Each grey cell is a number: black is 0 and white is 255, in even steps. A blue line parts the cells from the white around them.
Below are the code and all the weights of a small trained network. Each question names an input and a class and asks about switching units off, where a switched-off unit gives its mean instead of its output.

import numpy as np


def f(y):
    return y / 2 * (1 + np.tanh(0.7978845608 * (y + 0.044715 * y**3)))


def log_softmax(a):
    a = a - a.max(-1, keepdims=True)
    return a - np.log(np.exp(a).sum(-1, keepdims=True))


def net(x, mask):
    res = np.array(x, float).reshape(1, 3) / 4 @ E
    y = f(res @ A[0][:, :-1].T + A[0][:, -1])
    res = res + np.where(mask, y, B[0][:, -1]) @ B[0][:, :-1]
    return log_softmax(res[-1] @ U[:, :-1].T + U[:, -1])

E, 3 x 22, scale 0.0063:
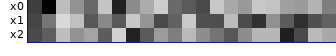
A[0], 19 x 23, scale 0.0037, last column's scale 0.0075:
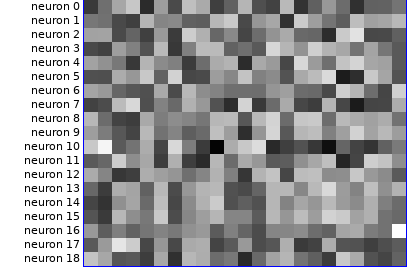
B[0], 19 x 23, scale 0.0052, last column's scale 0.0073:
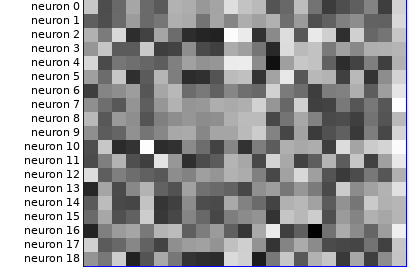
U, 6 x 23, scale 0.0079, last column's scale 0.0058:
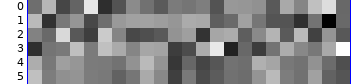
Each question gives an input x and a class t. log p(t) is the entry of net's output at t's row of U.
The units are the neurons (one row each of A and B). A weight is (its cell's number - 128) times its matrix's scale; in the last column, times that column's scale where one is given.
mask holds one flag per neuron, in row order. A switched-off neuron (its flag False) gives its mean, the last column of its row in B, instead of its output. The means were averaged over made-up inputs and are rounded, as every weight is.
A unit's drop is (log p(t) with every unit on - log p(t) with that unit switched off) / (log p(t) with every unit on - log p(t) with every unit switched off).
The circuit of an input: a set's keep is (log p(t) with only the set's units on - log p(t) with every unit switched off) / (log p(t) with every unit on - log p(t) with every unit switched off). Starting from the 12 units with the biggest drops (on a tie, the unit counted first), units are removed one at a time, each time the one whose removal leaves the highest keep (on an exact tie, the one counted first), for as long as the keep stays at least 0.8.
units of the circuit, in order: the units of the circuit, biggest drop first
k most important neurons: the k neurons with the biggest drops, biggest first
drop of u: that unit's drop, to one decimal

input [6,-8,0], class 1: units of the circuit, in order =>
neuron 9
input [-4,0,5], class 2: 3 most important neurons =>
neuron 11; neuron 13; neuron 5
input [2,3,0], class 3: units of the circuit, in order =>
neuron 4; neuron 2; neuron 18
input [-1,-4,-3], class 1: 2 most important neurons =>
neuron 11; neuron 4
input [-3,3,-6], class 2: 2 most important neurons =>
neuron 2; neuron 18
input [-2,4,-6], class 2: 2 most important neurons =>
neuron 2; neuron 18
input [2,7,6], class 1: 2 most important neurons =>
neuron 7; neuron 0
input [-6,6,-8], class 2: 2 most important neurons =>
neuron 2; neuron 18
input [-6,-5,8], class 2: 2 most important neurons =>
neuron 11; neuron 5
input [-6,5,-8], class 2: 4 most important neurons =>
neuron 2; neuron 18; neuron 6; neuron 13
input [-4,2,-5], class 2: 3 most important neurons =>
neuron 2; neuron 18; neuron 13
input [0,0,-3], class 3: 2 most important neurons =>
neuron 5; neuron 11
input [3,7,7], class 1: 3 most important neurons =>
neuron 7; neuron 0; neuron 17
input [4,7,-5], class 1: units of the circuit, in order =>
neuron 0
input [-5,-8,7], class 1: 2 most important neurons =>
neuron 9; neuron 4
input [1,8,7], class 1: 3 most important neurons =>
neuron 7; neuron 0; neuron 17
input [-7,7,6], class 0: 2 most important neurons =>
neuron 10; neuron 9
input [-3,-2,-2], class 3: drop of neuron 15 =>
0.2
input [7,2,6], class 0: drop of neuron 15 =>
0.1
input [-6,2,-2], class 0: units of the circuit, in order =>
neuron 10
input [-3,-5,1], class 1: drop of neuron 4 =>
0.1
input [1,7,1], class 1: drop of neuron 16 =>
0.0
